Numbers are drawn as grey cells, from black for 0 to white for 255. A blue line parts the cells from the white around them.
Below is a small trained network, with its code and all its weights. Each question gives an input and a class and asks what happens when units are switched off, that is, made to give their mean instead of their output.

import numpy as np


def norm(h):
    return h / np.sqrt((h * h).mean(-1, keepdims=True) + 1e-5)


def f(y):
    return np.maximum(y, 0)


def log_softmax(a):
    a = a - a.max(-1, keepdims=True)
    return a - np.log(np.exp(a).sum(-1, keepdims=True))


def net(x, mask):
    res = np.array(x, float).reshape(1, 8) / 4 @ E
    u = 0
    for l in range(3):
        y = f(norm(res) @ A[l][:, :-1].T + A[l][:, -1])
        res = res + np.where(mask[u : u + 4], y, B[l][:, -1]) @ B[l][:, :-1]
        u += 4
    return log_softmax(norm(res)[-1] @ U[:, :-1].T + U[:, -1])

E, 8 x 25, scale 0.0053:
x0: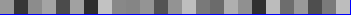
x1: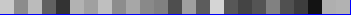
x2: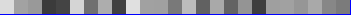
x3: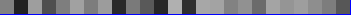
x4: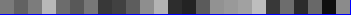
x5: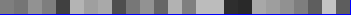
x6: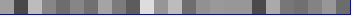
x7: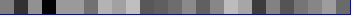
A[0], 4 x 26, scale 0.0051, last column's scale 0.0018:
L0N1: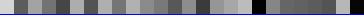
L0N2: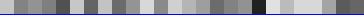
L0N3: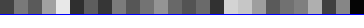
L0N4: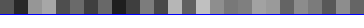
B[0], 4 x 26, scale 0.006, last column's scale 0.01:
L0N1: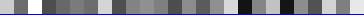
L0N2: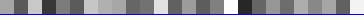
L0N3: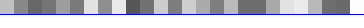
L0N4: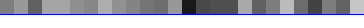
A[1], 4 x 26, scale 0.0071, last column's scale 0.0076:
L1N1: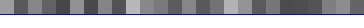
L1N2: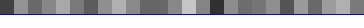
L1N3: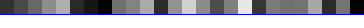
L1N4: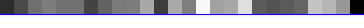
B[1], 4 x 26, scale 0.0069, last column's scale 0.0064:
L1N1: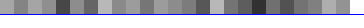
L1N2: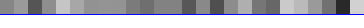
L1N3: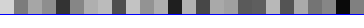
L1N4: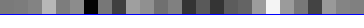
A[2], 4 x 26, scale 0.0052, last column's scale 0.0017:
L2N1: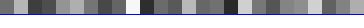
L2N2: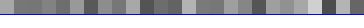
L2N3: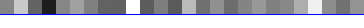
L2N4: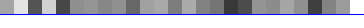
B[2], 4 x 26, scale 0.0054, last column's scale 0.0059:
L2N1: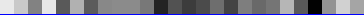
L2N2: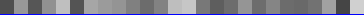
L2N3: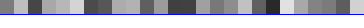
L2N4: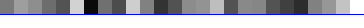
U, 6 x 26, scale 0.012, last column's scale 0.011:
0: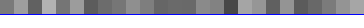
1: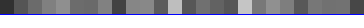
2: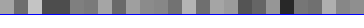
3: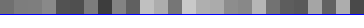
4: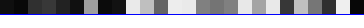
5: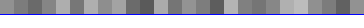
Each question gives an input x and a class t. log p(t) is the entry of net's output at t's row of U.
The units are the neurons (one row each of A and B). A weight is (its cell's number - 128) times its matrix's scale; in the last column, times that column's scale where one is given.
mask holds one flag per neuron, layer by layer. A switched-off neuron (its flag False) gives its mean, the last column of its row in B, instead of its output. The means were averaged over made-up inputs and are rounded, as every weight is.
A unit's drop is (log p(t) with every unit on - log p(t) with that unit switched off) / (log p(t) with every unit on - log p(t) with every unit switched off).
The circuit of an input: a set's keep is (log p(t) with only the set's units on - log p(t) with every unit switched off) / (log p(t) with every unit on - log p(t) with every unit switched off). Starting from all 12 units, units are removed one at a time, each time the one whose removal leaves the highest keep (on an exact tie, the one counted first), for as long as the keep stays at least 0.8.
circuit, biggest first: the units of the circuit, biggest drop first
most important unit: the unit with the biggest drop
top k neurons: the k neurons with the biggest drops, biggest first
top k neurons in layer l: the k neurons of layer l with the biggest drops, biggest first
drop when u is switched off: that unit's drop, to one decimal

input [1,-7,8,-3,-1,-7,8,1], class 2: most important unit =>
L0N1
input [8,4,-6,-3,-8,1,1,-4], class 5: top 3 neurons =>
[L1N2; L0N1; L1N1]
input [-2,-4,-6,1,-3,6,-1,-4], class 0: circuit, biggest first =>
[L0N2; L2N4]
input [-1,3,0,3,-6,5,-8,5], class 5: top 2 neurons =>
[L0N1; L2N3]
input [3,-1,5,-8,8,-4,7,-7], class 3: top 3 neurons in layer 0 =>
[L0N2; L0N3; L0N4]
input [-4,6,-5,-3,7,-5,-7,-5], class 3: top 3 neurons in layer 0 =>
[L0N3; L0N4; L0N2]
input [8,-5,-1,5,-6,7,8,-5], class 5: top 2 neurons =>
[L0N2; L0N1]
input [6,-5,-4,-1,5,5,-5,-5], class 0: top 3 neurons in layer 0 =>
[L0N2; L0N4; L0N1]
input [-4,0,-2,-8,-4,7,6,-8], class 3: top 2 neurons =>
[L0N1; L0N4]
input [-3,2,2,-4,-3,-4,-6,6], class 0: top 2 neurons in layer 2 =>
[L2N1; L2N3]
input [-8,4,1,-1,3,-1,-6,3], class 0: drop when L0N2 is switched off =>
0.2
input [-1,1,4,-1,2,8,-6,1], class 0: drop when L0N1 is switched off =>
0.4
